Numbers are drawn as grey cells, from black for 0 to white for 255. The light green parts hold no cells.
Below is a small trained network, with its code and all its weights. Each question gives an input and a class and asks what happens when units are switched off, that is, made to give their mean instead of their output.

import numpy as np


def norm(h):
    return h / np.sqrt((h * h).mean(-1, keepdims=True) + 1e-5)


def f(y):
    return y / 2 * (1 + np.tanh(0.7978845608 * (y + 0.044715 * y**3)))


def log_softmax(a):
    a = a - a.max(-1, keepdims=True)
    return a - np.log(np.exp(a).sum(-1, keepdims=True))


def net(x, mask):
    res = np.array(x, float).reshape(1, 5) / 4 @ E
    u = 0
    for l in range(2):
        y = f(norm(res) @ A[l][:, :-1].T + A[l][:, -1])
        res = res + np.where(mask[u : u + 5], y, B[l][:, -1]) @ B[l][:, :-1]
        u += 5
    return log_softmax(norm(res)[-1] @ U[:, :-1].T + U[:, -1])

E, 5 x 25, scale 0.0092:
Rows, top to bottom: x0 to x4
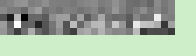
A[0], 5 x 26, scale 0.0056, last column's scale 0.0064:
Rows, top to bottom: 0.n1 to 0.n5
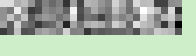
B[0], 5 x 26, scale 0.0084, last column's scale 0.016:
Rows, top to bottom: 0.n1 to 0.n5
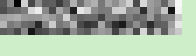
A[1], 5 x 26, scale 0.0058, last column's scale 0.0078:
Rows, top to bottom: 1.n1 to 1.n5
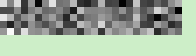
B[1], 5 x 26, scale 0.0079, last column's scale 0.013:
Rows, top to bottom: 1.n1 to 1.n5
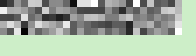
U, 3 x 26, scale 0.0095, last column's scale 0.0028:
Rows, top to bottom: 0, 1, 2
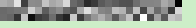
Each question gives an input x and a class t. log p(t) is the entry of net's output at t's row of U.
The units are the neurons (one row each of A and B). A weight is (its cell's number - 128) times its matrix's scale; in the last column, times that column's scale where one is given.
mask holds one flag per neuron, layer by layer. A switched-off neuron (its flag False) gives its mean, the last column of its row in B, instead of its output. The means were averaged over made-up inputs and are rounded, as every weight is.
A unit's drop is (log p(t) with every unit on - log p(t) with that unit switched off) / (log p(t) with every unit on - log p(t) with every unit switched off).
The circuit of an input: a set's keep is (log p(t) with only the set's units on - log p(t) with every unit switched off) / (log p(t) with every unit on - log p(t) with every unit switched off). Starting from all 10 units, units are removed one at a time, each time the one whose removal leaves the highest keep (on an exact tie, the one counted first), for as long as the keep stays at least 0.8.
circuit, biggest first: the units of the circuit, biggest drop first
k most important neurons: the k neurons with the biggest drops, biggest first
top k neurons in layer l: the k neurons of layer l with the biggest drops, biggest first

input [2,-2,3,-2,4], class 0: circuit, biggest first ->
(0.n1)
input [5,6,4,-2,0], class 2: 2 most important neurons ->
(0.n2, 0.n5)
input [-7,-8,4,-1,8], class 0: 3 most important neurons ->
(0.n4, 1.n4, 0.n1)
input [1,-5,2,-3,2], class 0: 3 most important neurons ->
(0.n4, 0.n1, 0.n3)
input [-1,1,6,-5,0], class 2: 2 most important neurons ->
(0.n2, 0.n5)
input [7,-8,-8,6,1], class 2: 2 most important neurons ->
(0.n1, 0.n4)
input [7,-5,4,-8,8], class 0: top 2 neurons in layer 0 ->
(0.n4, 0.n1)
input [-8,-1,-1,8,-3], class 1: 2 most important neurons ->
(0.n1, 0.n2)
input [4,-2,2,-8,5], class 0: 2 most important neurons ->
(0.n4, 0.n1)
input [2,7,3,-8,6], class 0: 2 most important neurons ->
(0.n4, 0.n1)
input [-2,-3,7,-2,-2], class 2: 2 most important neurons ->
(0.n5, 0.n2)
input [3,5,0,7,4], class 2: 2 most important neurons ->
(0.n1, 0.n4)
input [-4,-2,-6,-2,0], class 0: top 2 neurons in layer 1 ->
(1.n5, 1.n1)
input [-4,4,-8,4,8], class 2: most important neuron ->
(0.n1)
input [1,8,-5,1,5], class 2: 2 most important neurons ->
(0.n2, 0.n1)
